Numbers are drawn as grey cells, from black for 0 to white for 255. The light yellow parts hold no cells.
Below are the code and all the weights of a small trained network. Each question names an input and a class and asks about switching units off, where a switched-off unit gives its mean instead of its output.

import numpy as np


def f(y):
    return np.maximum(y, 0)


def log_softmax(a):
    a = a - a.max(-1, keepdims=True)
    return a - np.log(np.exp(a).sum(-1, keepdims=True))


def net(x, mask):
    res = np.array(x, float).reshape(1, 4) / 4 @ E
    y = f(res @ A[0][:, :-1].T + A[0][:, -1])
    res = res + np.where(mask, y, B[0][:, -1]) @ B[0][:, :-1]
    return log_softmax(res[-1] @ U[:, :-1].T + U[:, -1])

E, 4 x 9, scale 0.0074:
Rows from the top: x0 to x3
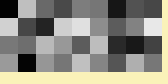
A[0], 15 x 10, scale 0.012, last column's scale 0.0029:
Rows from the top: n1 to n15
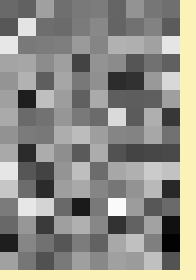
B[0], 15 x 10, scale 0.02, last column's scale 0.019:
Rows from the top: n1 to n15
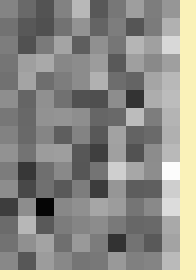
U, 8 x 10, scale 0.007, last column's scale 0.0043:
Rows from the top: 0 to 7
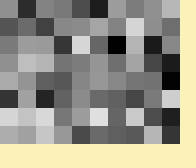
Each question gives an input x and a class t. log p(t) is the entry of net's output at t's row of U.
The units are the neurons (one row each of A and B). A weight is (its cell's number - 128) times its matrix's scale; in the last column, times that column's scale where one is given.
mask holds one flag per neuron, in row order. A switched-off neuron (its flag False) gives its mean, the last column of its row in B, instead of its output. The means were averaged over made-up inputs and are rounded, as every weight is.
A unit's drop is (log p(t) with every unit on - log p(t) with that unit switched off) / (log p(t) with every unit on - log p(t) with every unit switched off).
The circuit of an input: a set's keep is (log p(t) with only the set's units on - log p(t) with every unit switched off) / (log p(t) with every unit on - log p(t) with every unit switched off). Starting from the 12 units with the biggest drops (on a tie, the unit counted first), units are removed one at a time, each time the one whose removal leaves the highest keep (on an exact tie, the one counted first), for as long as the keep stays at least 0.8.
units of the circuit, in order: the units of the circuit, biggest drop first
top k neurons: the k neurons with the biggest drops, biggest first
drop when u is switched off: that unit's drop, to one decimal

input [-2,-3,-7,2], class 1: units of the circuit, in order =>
[n6; n9]
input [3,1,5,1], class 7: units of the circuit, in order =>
[n12; n10; n11]
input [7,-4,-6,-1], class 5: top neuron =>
[n12]
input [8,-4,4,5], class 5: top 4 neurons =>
[n10; n3; n11; n15]
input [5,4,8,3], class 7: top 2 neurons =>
[n12; n9]
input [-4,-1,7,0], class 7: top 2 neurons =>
[n10; n11]
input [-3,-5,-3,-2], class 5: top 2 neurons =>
[n10; n12]
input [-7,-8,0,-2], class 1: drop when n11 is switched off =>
0.2
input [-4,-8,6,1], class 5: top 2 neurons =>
[n12; n10]
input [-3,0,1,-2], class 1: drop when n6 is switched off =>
0.2
